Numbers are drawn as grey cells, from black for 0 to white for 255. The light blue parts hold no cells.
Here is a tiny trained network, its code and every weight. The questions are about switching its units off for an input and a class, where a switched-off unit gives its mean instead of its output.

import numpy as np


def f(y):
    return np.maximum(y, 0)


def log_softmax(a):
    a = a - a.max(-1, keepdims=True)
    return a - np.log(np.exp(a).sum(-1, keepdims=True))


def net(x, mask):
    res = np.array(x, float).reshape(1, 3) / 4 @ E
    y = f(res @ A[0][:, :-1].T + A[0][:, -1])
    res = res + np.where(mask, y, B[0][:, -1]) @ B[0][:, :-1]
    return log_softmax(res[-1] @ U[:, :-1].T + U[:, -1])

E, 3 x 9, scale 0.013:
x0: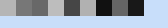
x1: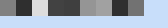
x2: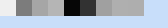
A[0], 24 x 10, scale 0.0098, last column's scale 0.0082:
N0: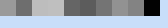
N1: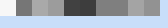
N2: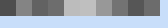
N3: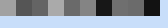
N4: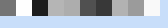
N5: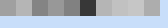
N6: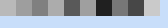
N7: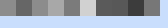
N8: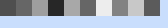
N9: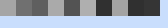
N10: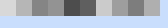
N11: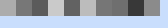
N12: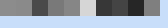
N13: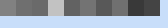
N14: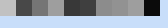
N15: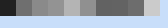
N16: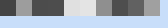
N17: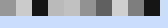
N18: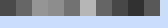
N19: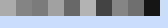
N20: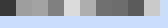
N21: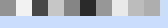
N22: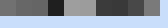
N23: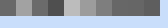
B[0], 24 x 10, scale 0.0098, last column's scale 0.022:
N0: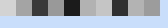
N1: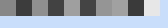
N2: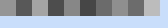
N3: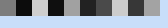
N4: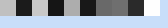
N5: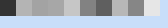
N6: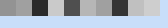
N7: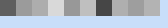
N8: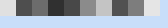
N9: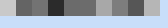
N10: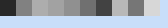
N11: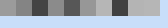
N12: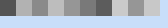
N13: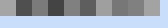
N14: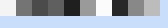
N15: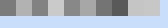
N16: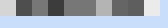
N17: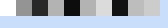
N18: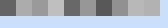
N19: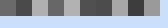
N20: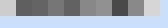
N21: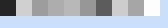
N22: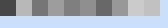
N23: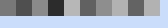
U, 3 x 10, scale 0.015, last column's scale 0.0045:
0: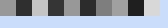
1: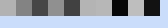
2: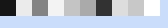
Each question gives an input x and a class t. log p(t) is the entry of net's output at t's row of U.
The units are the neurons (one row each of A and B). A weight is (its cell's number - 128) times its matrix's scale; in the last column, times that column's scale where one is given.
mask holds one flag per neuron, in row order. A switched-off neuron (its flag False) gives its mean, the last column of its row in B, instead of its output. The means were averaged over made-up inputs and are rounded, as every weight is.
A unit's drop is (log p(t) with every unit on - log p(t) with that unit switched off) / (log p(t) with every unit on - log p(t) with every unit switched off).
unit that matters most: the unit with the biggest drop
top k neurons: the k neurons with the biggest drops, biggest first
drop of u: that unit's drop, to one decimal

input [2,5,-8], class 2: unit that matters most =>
N12
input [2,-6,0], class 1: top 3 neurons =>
[N17, N1, N6]
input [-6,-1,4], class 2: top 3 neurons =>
[N21, N5, N4]
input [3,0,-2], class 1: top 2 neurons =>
[N21, N5]
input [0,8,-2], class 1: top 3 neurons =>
[N21, N5, N10]
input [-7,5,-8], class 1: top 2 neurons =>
[N4, N15]
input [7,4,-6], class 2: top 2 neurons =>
[N12, N7]
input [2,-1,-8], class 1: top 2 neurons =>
[N16, N20]
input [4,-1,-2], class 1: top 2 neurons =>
[N21, N6]
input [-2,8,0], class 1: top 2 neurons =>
[N4, N3]
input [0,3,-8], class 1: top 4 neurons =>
[N16, N20, N21, N4]
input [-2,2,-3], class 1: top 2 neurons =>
[N4, N1]
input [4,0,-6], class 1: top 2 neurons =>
[N16, N21]
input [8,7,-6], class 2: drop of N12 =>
0.2
